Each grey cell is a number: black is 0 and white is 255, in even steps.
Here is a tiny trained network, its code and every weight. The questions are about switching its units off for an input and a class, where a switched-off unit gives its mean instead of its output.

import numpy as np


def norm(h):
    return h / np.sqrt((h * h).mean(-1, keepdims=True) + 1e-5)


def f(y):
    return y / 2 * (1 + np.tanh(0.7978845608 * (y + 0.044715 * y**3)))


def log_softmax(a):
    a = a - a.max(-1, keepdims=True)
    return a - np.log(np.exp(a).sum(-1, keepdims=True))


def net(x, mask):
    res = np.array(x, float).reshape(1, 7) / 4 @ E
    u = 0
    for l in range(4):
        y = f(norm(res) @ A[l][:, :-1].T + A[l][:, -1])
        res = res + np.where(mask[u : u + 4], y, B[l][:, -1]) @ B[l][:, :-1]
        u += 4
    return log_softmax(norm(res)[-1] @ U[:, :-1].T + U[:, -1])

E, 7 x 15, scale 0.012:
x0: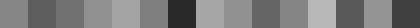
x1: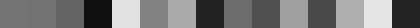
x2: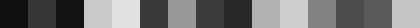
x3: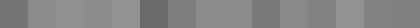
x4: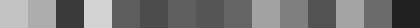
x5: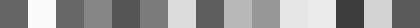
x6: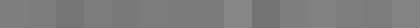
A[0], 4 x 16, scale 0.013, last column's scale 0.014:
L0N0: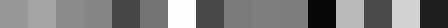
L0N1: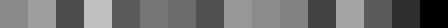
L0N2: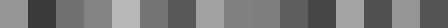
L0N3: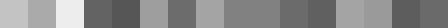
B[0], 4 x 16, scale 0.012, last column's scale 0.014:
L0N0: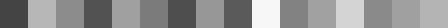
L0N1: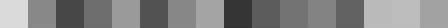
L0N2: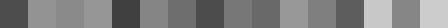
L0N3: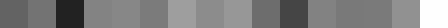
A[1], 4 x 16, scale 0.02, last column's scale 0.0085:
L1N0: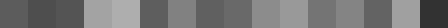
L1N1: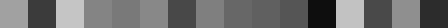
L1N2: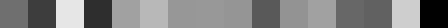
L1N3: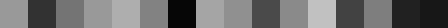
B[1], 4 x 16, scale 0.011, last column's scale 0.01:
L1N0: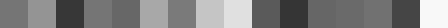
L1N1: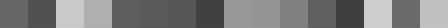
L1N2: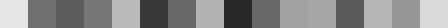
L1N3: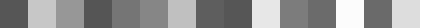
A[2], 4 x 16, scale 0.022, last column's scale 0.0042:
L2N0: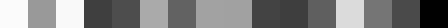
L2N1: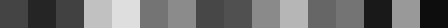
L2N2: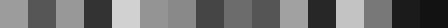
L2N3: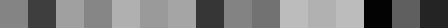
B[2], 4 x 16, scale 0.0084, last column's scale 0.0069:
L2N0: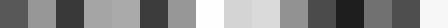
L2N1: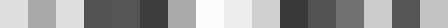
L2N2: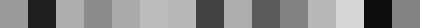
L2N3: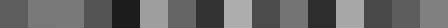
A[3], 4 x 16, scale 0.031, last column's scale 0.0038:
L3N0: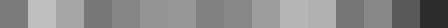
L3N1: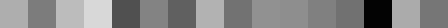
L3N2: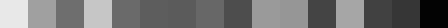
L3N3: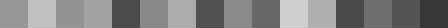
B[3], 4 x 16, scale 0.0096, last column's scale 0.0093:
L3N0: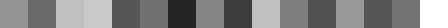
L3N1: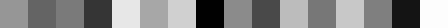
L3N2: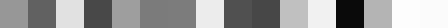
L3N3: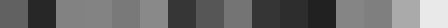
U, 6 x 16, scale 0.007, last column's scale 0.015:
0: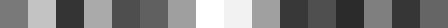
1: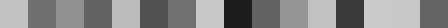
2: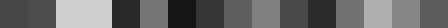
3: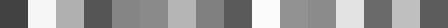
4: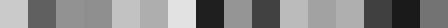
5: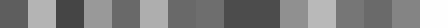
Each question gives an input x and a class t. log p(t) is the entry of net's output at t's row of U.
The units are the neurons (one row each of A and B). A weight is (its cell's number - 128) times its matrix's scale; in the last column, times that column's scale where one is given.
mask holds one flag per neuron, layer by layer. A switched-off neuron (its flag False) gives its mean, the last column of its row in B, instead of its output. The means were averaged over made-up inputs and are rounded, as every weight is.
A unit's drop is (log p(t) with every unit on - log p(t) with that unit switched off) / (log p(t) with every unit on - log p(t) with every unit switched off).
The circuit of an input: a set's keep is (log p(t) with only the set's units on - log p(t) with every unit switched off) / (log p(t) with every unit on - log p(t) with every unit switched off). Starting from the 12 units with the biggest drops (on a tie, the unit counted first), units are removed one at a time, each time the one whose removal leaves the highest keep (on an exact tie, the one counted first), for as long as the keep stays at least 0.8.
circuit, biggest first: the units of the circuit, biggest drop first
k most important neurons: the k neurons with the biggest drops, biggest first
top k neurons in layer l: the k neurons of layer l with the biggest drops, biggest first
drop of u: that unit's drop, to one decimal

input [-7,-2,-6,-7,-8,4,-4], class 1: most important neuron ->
[L1N2]
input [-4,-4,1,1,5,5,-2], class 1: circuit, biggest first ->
[L3N2, L0N3]
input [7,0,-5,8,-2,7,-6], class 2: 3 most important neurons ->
[L3N0, L1N0, L3N3]
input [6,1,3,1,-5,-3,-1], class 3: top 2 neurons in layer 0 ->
[L0N3, L0N0]
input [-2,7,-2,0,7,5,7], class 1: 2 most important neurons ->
[L3N2, L0N1]
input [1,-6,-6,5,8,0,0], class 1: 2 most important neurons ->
[L3N2, L1N0]
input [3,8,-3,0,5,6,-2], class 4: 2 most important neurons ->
[L2N2, L0N2]
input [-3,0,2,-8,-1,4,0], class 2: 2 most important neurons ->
[L0N3, L1N3]
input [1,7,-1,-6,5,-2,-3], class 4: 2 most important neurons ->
[L2N2, L1N2]
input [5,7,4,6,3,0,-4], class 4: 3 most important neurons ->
[L2N2, L0N3, L1N0]
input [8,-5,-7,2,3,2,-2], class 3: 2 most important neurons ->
[L1N3, L1N0]
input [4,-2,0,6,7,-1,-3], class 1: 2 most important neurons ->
[L0N1, L3N2]
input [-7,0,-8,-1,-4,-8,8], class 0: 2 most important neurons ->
[L2N0, L0N3]
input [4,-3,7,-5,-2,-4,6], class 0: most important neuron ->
[L2N1]
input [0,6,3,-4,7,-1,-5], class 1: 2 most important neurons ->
[L3N2, L0N1]
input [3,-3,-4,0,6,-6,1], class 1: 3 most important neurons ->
[L3N2, L0N1, L1N0]
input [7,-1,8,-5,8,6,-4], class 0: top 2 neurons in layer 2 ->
[L2N1, L2N2]
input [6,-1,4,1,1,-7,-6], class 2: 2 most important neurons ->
[L0N3, L1N1]
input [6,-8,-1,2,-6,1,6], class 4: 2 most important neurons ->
[L3N1, L3N2]
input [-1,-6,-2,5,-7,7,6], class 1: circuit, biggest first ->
[L1N2]
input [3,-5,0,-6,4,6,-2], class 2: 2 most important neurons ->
[L3N3, L3N0]
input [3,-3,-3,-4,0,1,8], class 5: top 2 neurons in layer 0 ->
[L0N3, L0N0]
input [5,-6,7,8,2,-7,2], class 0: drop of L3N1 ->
-0.1
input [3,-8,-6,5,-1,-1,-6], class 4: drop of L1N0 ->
0.4
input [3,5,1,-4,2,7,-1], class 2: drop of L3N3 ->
0.1
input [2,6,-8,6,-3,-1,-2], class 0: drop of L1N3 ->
0.0
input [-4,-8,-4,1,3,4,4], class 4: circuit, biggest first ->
[L3N1]
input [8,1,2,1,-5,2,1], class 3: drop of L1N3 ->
1.4
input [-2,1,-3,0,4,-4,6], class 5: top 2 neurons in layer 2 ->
[L2N0, L2N1]
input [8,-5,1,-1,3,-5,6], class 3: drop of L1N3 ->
1.1
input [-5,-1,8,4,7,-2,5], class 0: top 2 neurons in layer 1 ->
[L1N0, L1N2]
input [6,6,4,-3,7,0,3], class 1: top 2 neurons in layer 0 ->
[L0N1, L0N3]
